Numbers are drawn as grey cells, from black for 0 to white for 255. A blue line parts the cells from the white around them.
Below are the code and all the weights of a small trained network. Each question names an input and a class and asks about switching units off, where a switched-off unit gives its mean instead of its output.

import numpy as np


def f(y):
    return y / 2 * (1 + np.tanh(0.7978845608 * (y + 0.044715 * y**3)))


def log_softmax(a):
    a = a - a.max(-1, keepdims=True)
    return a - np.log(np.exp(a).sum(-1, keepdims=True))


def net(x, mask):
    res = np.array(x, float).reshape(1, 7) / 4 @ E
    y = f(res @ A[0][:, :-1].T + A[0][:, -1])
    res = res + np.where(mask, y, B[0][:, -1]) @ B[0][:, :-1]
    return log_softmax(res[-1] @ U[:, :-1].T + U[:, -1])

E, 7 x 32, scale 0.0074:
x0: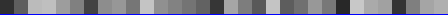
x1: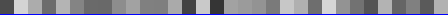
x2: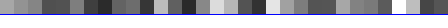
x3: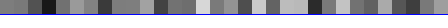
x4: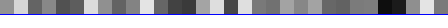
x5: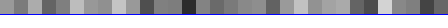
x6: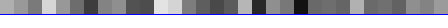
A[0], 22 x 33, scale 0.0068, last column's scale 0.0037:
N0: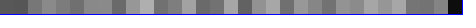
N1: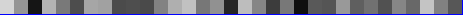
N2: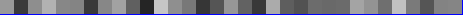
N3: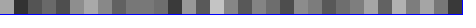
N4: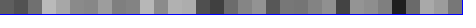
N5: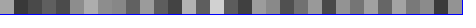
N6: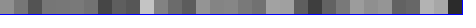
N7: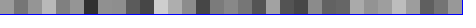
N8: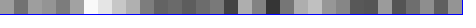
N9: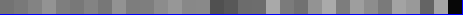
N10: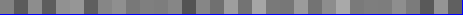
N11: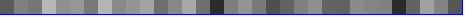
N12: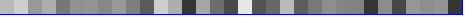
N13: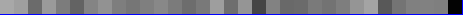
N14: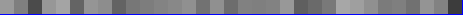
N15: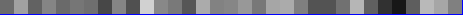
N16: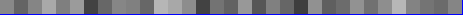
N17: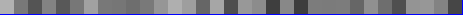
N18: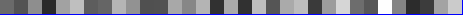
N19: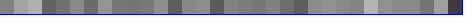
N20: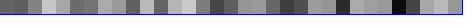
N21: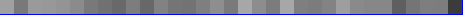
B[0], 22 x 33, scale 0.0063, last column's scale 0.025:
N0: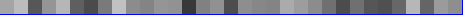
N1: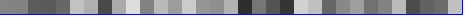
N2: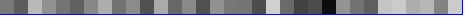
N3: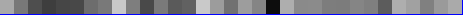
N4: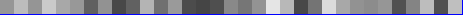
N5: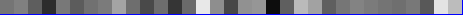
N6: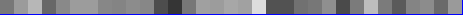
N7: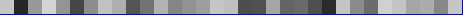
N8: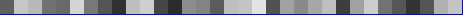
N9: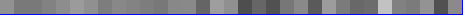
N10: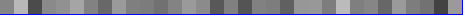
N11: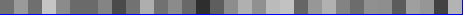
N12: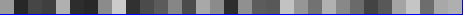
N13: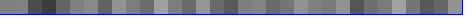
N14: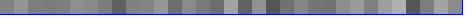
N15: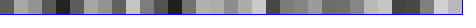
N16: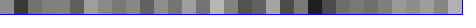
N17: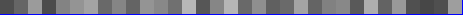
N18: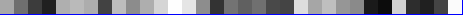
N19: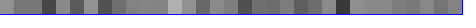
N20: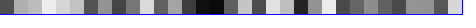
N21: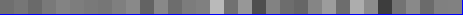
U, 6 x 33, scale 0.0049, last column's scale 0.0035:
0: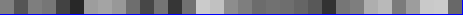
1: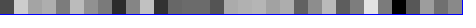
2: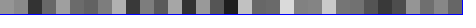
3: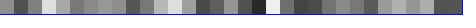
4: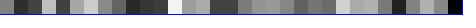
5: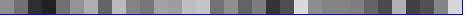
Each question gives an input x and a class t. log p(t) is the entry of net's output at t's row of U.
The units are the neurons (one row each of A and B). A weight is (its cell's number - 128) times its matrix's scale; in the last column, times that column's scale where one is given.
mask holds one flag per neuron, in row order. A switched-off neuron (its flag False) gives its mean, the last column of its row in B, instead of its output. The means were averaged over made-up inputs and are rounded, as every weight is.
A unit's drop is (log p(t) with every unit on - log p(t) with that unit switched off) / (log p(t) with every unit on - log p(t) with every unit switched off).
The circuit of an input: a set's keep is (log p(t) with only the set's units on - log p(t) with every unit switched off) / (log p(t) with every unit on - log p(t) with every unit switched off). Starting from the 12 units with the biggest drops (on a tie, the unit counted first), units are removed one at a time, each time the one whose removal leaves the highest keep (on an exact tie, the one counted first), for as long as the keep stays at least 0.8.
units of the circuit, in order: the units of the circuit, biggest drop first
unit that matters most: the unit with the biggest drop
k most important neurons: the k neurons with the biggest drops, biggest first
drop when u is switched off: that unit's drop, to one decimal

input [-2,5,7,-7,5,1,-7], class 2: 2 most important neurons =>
[N18 N1]
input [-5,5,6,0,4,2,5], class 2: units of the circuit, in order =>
[N12]
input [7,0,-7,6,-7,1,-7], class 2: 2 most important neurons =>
[N18 N20]
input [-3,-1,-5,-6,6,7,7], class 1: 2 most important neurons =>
[N8 N18]
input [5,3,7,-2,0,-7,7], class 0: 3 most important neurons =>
[N18 N15 N20]
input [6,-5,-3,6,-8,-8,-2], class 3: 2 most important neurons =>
[N8 N15]
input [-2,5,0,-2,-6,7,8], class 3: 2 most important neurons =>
[N2 N7]
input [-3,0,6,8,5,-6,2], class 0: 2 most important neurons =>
[N18 N15]
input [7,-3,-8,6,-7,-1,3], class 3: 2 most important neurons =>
[N8 N18]
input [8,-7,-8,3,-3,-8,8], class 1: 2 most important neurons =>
[N20 N15]
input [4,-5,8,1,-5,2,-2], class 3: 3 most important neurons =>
[N15 N2 N8]
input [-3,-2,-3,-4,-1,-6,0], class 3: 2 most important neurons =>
[N18 N8]
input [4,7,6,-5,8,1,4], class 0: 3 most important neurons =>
[N18 N20 N15]
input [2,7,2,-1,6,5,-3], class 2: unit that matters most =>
N12
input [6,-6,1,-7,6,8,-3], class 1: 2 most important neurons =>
[N8 N18]
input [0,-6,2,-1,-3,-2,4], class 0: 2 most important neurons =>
[N18 N20]
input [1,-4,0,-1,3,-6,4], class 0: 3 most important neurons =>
[N18 N15 N8]
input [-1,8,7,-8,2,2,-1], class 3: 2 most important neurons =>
[N15 N5]
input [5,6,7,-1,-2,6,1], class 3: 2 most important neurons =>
[N2 N5]
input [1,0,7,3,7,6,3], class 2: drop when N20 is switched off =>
-0.1
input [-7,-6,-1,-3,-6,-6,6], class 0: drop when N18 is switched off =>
0.8
